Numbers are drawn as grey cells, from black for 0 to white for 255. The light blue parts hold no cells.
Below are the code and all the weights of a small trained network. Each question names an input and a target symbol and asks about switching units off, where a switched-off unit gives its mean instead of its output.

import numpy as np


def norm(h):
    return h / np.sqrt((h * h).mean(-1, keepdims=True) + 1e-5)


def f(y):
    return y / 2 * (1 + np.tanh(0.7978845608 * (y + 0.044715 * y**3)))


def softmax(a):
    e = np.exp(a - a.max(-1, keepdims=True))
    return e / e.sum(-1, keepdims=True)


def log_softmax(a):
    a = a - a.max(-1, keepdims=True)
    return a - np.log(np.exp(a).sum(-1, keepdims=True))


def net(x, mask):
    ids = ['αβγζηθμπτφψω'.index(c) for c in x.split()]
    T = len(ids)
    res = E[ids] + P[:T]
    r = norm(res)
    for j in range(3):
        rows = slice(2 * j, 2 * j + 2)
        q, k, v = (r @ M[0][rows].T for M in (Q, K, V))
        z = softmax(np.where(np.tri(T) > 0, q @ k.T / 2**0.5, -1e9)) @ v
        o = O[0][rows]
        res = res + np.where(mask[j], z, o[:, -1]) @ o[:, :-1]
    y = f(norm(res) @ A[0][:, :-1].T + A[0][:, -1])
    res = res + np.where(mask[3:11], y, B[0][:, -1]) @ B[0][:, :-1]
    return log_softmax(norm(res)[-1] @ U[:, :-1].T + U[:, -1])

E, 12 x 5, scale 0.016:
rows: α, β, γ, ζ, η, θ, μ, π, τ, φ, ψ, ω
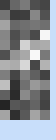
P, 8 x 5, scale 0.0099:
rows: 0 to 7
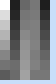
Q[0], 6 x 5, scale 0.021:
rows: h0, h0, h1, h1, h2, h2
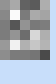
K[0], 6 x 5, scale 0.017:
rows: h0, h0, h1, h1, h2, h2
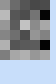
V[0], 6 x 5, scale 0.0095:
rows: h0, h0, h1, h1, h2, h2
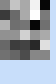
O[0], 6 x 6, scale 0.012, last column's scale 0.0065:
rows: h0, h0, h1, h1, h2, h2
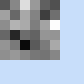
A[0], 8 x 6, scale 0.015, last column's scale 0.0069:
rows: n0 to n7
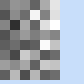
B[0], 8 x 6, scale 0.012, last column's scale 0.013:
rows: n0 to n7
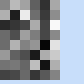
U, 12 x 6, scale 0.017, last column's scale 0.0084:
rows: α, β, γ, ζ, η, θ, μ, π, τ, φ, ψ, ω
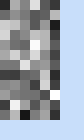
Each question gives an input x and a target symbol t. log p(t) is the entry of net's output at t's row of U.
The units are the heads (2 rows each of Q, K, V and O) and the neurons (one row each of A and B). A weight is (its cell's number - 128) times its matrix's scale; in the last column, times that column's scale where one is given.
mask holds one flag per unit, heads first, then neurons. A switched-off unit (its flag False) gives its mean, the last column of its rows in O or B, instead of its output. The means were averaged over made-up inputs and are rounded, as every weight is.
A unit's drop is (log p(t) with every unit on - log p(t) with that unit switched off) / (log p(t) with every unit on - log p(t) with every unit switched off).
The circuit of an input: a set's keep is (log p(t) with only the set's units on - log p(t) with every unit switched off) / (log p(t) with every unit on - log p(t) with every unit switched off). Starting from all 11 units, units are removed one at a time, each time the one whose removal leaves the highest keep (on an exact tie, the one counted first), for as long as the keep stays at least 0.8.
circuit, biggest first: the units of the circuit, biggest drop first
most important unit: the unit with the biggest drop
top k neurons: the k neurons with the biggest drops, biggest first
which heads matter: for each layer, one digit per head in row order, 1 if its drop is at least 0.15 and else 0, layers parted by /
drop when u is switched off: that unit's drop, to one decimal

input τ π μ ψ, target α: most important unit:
h0
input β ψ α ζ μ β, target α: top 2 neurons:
[n5, n4]
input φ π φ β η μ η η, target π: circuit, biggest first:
[h0, h1, n4, n5]
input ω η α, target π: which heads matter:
010
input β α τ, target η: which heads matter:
010
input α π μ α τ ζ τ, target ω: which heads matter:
101
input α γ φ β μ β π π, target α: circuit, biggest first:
[h0, n5, h2]
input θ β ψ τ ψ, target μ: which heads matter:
101
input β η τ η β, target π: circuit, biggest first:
[n4, n6, h2]
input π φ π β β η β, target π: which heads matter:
110
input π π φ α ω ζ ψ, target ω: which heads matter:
101
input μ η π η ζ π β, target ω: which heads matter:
101
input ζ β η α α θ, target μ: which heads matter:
000
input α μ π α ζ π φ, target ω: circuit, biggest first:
[h0]
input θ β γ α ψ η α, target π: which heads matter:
110
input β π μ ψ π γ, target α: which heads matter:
000
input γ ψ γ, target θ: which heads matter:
010
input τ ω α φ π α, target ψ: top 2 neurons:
[n2, n6]
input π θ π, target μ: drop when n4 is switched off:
0.1
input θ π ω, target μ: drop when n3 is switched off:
0.0
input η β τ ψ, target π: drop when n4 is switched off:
0.5
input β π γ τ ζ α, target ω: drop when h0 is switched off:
0.2
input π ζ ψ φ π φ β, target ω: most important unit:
h2
